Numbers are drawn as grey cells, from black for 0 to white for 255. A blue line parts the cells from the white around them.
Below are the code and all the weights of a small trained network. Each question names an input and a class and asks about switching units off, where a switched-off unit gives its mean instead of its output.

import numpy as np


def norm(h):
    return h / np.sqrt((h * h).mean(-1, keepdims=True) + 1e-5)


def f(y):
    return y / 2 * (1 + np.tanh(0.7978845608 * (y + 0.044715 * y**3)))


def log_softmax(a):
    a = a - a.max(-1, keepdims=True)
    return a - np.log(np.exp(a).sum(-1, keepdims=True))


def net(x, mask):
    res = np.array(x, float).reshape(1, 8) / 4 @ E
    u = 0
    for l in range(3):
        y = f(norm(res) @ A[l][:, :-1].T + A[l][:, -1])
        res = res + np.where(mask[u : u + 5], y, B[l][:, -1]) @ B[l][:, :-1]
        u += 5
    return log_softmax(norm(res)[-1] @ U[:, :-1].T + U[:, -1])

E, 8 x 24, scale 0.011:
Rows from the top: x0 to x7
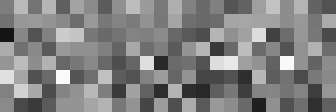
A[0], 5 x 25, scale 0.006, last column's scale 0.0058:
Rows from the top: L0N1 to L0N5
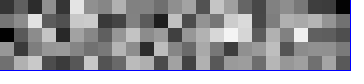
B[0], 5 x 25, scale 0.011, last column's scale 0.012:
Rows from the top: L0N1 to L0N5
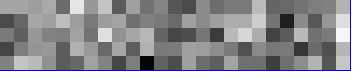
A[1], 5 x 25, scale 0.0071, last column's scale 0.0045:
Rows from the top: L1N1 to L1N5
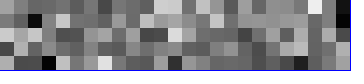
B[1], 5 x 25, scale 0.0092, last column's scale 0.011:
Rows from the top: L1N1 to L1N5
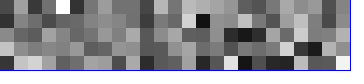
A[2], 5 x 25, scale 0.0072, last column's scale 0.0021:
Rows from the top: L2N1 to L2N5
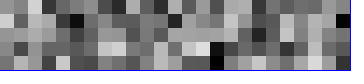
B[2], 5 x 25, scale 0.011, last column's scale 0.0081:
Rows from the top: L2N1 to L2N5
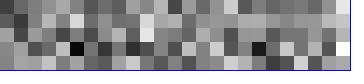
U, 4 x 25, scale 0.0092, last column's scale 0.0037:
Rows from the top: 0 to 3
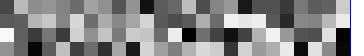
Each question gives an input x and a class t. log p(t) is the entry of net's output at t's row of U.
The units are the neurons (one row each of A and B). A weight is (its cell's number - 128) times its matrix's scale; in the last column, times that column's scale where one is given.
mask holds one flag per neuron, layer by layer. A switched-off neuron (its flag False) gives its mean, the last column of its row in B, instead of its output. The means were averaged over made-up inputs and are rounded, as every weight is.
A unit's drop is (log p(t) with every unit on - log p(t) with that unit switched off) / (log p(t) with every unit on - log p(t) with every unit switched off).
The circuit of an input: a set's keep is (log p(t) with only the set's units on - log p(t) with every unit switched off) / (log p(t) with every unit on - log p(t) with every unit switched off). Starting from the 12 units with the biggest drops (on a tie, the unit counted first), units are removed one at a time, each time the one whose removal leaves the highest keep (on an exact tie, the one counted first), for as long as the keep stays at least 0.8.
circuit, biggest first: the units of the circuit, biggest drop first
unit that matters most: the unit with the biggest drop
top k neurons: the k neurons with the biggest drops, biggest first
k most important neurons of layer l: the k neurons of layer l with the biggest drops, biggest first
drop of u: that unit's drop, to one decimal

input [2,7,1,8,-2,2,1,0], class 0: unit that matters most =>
L0N3
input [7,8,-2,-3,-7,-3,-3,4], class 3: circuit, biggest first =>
L1N5, L2N4
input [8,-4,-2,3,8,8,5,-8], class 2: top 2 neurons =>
L1N5, L0N3
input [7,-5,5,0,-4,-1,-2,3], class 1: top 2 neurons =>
L0N1, L0N5
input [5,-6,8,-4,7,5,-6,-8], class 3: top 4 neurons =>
L0N3, L1N5, L0N2, L0N1
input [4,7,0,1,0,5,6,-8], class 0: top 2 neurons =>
L0N3, L1N3
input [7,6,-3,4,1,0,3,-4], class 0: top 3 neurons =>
L0N5, L0N3, L1N3
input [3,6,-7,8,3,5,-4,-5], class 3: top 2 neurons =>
L0N3, L2N4
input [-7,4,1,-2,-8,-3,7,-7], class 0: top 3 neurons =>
L0N5, L0N3, L2N2
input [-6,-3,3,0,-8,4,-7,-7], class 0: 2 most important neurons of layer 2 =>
L2N2, L2N5
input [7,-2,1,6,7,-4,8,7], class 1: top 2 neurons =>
L0N2, L1N5
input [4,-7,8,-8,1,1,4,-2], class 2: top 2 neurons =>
L1N5, L0N2
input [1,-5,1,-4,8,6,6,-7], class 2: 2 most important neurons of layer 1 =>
L1N5, L1N4
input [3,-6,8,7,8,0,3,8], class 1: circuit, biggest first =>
L2N4
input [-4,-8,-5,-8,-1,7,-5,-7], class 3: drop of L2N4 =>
0.1
